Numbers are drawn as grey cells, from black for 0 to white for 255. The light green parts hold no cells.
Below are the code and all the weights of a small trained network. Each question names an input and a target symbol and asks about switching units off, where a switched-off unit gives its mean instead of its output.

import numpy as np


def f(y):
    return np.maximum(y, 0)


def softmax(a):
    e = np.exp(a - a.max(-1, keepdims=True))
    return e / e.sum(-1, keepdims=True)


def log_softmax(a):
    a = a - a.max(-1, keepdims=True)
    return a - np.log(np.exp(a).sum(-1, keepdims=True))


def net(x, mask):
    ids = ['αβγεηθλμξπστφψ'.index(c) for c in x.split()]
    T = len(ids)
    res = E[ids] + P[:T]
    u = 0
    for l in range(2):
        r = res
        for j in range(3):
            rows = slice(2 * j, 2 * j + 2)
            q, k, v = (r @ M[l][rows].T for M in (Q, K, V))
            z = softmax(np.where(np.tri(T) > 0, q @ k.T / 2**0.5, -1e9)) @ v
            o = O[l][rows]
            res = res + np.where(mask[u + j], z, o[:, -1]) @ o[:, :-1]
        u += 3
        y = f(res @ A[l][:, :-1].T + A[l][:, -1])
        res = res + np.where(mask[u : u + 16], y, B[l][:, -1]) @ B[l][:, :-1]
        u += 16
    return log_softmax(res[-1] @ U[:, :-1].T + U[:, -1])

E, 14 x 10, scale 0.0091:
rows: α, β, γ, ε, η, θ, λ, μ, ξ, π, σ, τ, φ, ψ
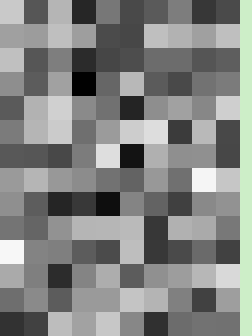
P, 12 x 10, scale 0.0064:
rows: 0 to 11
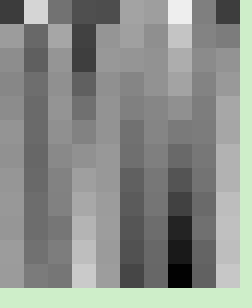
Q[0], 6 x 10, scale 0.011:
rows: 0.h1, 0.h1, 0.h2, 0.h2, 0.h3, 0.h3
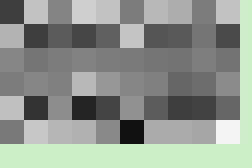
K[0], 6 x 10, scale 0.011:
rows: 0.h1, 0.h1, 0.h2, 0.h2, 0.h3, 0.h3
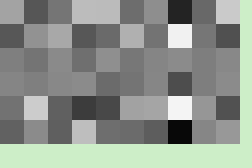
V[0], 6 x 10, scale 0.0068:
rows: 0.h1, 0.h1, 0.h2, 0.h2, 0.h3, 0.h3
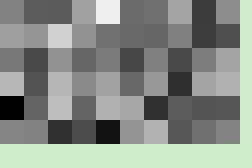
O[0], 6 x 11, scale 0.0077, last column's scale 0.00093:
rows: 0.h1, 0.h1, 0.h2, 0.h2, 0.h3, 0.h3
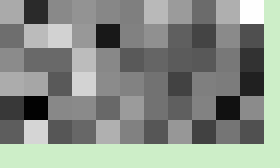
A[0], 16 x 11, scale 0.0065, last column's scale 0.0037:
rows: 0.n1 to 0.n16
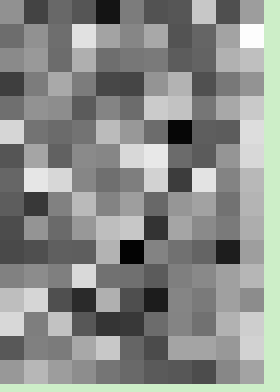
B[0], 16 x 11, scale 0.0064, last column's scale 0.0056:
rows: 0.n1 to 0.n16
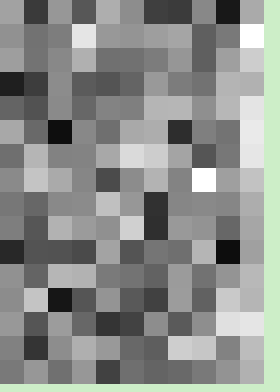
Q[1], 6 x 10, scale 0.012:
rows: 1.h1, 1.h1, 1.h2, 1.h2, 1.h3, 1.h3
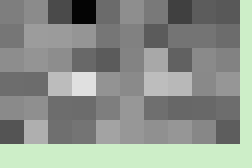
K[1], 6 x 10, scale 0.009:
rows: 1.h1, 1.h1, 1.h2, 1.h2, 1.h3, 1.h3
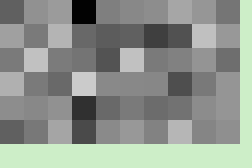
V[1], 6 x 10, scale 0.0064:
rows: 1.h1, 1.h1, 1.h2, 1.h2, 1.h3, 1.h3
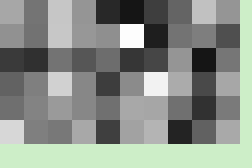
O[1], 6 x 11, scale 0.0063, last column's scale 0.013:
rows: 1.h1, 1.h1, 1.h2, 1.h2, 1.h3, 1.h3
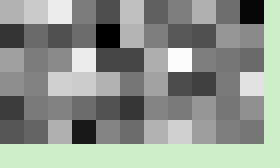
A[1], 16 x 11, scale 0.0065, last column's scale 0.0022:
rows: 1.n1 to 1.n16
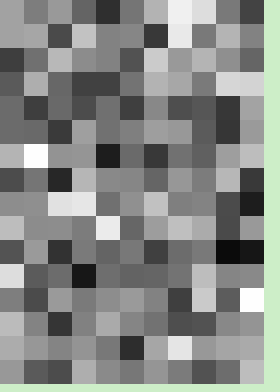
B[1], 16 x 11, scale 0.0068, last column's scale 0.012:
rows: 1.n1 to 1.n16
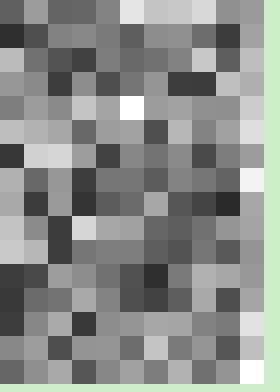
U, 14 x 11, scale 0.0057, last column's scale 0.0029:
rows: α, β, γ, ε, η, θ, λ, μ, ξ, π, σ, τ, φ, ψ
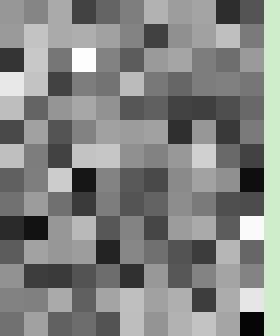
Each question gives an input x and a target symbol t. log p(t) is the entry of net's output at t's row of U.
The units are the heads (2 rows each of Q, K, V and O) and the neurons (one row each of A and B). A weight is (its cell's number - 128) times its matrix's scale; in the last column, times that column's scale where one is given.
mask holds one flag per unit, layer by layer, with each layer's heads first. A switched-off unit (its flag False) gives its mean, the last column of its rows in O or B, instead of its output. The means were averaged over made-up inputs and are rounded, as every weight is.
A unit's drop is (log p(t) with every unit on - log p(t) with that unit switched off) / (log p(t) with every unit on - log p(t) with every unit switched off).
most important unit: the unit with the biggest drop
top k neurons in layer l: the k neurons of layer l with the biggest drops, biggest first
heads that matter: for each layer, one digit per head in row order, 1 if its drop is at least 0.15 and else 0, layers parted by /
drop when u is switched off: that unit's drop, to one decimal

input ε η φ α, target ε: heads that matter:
101 / 110
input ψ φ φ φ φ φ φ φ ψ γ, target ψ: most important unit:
1.h2
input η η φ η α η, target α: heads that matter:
010 / 100
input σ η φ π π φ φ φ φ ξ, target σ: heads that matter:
111 / 100
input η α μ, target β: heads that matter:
001 / 110
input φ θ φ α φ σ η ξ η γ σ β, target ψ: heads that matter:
000 / 111
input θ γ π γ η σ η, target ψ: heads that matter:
000 / 110
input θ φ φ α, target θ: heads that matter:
100 / 010
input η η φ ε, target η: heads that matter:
000 / 110
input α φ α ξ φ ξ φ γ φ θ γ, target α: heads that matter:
100 / 111
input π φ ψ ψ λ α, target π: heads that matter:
001 / 000
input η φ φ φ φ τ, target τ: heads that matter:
001 / 000
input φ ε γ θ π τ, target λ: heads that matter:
111 / 100
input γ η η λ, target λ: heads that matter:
000 / 000
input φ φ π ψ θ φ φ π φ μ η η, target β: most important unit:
0.h2
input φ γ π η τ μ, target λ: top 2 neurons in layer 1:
[1.n10 1.n15]
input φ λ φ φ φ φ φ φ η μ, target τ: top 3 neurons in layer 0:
[0.n8 0.n14 0.n13]
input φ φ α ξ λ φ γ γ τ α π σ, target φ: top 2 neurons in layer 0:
[0.n6 0.n7]
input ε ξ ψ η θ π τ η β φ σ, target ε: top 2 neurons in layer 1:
[1.n11 1.n6]
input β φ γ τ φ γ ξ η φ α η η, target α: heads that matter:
010 / 101
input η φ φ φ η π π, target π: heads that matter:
000 / 000
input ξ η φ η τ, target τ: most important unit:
0.n13
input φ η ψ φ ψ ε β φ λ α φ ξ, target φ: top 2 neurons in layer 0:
[0.n6 0.n7]
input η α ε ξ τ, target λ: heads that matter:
000 / 100
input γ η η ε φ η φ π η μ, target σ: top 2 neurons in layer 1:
[1.n7 1.n4]
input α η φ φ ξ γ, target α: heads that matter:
100 / 110
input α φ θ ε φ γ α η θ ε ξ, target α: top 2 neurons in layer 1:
[1.n9 1.n1]
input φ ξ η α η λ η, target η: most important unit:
1.n9
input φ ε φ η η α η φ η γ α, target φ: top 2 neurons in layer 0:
[0.n6 0.n7]
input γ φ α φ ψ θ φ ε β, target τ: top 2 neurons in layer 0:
[0.n14 0.n8]
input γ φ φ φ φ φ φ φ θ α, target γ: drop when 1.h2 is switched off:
0.6
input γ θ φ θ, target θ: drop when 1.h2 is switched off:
0.4
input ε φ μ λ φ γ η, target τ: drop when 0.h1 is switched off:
0.0
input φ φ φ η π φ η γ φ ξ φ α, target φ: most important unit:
1.n5
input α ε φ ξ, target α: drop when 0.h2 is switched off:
0.1
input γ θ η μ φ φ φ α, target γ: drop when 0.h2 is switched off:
0.1
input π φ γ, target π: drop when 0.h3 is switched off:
0.4
